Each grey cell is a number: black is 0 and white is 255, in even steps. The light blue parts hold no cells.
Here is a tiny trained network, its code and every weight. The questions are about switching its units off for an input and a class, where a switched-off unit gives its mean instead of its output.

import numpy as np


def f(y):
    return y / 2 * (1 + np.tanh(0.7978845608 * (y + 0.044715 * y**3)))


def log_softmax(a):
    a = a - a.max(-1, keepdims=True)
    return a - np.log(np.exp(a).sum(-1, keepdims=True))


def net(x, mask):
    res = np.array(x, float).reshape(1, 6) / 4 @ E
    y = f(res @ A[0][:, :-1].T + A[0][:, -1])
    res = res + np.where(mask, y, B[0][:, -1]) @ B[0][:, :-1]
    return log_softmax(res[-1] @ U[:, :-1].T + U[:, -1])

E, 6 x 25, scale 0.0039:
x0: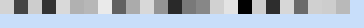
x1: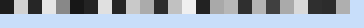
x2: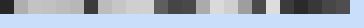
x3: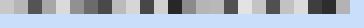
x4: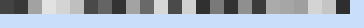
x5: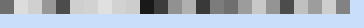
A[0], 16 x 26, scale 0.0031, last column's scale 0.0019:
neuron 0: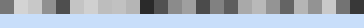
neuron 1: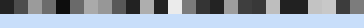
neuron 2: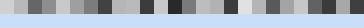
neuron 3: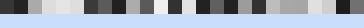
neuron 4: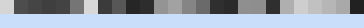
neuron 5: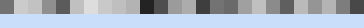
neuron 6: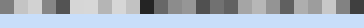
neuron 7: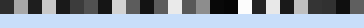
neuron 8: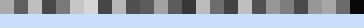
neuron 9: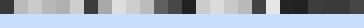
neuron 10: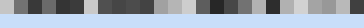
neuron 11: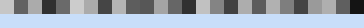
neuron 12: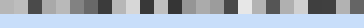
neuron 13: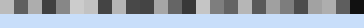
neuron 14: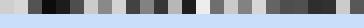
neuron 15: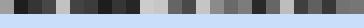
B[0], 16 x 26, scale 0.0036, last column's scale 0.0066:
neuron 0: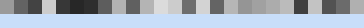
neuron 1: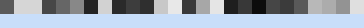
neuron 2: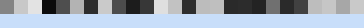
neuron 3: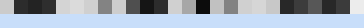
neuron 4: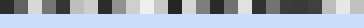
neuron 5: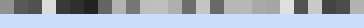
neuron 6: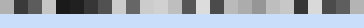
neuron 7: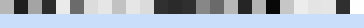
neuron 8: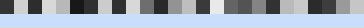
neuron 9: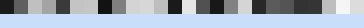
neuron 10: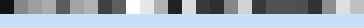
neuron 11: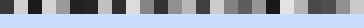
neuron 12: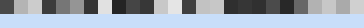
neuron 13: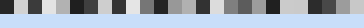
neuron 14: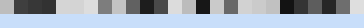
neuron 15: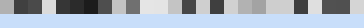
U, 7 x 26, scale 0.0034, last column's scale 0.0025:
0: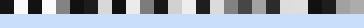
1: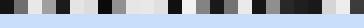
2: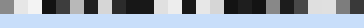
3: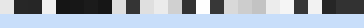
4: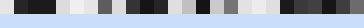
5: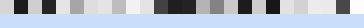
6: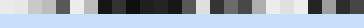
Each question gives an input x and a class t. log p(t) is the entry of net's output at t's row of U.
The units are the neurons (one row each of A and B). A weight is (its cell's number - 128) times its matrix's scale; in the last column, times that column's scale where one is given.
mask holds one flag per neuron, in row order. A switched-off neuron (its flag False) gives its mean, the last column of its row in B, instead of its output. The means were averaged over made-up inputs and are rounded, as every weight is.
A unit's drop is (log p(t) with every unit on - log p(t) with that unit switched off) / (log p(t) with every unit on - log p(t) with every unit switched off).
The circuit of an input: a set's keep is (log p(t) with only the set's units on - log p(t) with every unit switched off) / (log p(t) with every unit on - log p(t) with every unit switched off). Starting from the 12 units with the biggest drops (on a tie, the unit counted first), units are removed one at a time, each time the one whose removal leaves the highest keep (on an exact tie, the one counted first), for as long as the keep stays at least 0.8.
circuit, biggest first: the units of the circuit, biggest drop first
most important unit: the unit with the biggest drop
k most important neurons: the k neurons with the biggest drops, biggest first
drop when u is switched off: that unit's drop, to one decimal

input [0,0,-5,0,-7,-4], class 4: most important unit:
neuron 14
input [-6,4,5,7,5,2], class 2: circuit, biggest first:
(neuron 12; neuron 2)
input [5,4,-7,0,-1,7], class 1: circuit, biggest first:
(neuron 10; neuron 4)
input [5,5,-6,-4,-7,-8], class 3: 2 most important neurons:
(neuron 15; neuron 3)
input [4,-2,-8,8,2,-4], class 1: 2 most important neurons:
(neuron 4; neuron 10)
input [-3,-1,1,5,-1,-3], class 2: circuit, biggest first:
(neuron 12; neuron 2)
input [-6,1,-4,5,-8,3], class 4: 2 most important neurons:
(neuron 14; neuron 1)
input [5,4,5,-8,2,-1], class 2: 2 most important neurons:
(neuron 1; neuron 7)
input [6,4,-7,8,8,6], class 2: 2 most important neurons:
(neuron 12; neuron 2)
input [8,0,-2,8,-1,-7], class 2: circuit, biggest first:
(neuron 2; neuron 12)
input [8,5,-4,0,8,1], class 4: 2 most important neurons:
(neuron 3; neuron 7)
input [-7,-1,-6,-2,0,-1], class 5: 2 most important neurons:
(neuron 7; neuron 9)
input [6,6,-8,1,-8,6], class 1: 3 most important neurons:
(neuron 10; neuron 4; neuron 3)
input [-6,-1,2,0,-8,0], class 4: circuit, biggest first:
(neuron 14)
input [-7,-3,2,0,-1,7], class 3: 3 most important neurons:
(neuron 6; neuron 0; neuron 5)
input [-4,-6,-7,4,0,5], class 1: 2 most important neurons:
(neuron 4; neuron 10)
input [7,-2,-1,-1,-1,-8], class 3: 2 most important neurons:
(neuron 15; neuron 7)
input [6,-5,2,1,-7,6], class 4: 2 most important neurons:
(neuron 14; neuron 15)
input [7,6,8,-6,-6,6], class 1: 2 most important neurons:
(neuron 9; neuron 7)
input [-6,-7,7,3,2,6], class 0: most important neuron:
(neuron 8)
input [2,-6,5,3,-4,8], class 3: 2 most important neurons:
(neuron 6; neuron 0)
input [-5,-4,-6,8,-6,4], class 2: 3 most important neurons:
(neuron 2; neuron 12; neuron 9)
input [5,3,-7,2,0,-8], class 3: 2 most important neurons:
(neuron 15; neuron 9)
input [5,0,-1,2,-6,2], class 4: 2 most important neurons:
(neuron 14; neuron 7)
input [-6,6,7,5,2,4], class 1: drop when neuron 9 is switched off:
0.8
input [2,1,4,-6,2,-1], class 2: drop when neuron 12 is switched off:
-0.1
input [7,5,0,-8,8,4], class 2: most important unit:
neuron 1
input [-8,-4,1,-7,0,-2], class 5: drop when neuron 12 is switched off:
0.2
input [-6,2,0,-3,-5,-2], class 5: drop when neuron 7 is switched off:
0.8
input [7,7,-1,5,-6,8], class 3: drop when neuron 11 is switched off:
0.1
